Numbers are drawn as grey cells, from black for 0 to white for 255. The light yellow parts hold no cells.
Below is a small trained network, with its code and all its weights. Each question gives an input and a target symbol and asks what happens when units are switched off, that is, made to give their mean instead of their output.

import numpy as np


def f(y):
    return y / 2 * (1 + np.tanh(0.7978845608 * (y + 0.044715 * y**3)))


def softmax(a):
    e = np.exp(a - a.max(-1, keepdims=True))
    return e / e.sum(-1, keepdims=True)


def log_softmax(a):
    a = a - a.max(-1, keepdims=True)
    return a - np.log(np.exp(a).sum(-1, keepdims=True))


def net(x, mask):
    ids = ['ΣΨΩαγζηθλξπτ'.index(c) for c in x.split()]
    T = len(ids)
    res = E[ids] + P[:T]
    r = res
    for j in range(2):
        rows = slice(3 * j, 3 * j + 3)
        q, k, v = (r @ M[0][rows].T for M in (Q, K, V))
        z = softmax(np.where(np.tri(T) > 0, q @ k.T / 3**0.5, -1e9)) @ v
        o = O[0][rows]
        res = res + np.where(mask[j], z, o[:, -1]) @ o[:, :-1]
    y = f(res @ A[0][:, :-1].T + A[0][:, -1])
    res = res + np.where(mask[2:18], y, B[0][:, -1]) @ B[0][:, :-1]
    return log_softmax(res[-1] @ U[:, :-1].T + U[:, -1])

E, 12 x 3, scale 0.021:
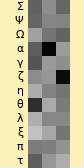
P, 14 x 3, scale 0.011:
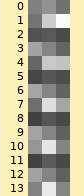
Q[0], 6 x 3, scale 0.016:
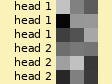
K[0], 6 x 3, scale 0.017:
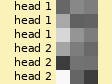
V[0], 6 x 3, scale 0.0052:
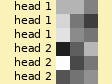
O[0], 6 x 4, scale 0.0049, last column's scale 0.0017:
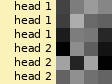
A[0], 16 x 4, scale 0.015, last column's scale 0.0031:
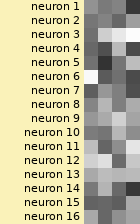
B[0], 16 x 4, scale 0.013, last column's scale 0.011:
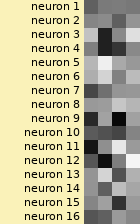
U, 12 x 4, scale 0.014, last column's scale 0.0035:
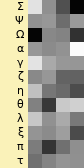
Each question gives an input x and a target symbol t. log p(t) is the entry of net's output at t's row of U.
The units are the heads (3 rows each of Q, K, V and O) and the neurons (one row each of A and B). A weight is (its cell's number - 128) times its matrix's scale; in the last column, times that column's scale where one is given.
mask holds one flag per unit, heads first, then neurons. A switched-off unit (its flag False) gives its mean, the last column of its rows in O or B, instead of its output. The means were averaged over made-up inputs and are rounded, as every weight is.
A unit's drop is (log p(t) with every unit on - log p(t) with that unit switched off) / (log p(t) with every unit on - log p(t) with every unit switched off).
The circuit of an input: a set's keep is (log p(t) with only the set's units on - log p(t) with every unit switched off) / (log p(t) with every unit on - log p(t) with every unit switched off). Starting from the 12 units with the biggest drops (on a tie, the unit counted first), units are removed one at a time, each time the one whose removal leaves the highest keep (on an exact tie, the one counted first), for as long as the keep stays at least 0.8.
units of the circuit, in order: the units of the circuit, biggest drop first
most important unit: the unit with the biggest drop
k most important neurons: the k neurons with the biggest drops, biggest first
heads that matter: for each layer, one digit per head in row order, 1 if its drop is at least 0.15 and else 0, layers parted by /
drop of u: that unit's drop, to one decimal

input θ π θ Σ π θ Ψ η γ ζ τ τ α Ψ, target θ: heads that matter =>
00
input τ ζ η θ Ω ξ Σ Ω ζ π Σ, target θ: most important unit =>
neuron 12
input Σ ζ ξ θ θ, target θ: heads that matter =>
10
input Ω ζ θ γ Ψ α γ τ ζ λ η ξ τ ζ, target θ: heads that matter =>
00
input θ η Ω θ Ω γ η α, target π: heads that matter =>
10
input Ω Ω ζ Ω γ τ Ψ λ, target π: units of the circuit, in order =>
neuron 12; neuron 9
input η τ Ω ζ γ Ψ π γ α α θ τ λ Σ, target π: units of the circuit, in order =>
neuron 12; neuron 6
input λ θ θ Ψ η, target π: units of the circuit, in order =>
neuron 12; neuron 9
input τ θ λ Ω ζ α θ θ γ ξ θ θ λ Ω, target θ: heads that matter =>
01
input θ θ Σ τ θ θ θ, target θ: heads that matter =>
01
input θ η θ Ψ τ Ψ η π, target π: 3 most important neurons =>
neuron 3; neuron 9; neuron 6
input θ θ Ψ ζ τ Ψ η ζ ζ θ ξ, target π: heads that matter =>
01
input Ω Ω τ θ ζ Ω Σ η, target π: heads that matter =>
01
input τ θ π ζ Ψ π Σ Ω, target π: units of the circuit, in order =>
neuron 12
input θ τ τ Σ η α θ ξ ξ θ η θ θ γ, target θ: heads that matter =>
00
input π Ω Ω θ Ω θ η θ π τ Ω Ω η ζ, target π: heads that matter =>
00
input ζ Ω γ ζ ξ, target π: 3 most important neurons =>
neuron 12; neuron 9; neuron 3
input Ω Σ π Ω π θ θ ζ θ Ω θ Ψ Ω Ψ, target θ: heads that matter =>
10
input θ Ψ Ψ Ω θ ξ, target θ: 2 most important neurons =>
neuron 12; neuron 9
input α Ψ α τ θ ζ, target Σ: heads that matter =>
00
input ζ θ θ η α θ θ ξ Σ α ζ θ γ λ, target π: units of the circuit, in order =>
neuron 12
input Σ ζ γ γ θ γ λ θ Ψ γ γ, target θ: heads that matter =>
01
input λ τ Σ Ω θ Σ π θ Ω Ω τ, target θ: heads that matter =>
11
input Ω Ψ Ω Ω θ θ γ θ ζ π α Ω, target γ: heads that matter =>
00
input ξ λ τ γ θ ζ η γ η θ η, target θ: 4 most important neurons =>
neuron 12; neuron 8; neuron 14; neuron 15
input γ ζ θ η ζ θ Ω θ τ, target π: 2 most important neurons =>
neuron 4; neuron 6
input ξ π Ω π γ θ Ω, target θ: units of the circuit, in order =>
neuron 11
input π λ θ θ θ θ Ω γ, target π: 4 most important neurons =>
neuron 3; neuron 9; neuron 6; neuron 5
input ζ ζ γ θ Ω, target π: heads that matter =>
01
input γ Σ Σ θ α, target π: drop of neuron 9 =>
0.0
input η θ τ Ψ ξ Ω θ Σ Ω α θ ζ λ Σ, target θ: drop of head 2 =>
-0.1
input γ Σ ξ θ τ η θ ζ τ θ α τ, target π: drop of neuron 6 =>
0.4
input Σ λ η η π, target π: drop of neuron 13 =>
-0.1
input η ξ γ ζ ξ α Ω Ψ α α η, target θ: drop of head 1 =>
-0.1
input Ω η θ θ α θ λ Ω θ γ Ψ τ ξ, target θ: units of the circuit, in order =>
neuron 12
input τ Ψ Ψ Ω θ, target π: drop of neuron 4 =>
0.0
